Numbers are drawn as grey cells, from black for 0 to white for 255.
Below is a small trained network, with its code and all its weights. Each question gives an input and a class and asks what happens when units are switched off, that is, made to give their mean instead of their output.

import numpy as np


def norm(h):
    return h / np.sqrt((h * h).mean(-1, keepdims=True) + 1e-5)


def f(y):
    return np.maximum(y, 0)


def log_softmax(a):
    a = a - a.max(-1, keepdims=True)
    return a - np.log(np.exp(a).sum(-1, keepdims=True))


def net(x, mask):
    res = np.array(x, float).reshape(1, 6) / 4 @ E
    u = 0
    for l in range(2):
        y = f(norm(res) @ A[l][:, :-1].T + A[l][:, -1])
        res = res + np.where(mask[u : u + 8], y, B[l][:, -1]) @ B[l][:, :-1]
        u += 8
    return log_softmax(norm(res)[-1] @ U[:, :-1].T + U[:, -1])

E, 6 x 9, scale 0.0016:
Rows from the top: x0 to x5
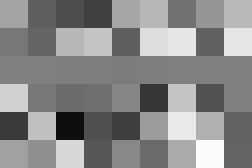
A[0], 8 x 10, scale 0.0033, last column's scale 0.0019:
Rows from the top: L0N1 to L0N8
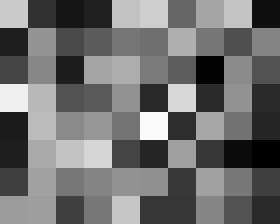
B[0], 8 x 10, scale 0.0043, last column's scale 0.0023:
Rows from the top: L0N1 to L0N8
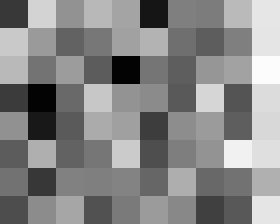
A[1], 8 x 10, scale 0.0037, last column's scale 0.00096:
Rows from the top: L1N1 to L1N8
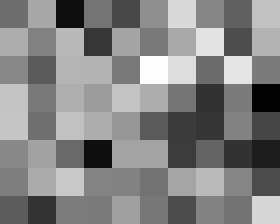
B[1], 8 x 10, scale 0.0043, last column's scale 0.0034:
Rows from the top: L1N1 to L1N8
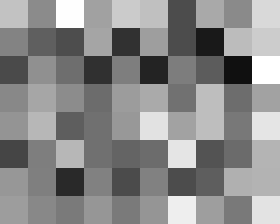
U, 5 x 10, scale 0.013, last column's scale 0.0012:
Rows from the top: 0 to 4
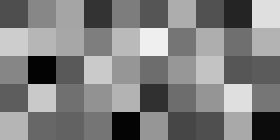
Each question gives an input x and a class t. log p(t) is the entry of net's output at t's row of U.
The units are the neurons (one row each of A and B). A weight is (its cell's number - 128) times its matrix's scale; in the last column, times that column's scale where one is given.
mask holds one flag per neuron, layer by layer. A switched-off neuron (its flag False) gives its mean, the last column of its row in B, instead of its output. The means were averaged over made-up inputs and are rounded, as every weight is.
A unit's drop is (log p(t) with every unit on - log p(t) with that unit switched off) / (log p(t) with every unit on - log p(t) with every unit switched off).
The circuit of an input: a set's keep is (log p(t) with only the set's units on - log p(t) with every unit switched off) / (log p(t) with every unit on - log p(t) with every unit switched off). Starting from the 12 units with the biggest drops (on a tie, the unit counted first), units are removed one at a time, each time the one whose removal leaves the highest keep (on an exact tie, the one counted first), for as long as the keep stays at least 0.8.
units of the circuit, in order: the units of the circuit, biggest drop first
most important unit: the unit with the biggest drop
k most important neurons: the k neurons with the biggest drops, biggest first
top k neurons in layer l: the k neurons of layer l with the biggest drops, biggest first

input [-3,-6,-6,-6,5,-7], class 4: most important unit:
L0N3
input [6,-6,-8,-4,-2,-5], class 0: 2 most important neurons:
[L0N8, L0N6]
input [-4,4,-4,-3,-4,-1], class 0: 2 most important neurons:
[L1N3, L0N1]
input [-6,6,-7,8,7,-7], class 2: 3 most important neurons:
[L0N4, L1N5, L0N8]
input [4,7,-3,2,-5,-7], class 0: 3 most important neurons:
[L1N3, L1N2, L1N7]
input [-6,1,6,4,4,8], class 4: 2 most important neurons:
[L1N2, L0N1]
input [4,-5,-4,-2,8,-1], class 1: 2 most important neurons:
[L1N1, L1N3]
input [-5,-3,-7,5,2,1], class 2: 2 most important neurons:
[L0N4, L0N1]
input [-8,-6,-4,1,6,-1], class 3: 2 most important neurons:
[L0N6, L1N3]
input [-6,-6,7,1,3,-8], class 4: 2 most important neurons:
[L0N3, L1N3]
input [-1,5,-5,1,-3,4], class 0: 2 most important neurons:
[L1N3, L0N3]
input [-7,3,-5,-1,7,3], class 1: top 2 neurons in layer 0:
[L0N2, L0N1]
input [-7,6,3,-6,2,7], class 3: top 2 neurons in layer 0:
[L0N6, L0N3]
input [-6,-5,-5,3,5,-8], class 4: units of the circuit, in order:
[L0N3]
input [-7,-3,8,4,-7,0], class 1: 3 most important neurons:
[L1N5, L0N1, L1N3]
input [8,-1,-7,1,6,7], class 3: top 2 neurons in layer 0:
[L0N1, L0N3]
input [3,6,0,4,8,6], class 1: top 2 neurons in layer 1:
[L1N1, L1N6]
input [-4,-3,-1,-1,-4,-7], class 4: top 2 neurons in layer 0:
[L0N3, L0N1]
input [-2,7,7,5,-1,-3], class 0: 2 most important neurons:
[L1N3, L0N5]
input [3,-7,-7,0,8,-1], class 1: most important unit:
L1N1
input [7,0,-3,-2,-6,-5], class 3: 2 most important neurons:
[L0N1, L1N1]
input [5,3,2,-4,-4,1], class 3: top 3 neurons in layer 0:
[L0N1, L0N4, L0N2]
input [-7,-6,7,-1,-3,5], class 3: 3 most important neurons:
[L0N6, L1N3, L1N7]
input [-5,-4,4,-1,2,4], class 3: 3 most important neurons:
[L0N6, L1N3, L0N3]
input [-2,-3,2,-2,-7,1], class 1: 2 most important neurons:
[L1N5, L1N3]
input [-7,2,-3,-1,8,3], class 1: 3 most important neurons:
[L1N1, L0N2, L0N1]
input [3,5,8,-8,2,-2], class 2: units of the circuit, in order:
[L0N5]
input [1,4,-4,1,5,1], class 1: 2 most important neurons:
[L1N1, L1N6]
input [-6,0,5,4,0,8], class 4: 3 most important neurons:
[L1N2, L0N1, L1N7]
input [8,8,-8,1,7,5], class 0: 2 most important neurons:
[L1N3, L0N6]
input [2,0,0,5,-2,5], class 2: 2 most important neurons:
[L0N4, L0N3]
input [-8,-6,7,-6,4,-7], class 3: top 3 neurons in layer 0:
[L0N6, L0N4, L0N5]
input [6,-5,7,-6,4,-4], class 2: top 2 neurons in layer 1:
[L1N3, L1N8]
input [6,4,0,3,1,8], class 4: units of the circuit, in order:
[L1N2]
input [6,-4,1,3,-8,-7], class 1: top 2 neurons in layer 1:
[L1N5, L1N2]
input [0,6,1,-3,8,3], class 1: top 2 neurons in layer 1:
[L1N1, L1N6]
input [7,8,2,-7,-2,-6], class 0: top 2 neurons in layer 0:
[L0N4, L0N6]
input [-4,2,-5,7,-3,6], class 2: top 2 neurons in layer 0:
[L0N4, L0N3]
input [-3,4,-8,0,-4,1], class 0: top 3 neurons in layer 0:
[L0N1, L0N2, L0N5]
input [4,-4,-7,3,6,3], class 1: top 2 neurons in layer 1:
[L1N1, L1N3]
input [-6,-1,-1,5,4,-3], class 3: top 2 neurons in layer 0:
[L0N6, L0N5]
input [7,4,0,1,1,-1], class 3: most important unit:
L0N1
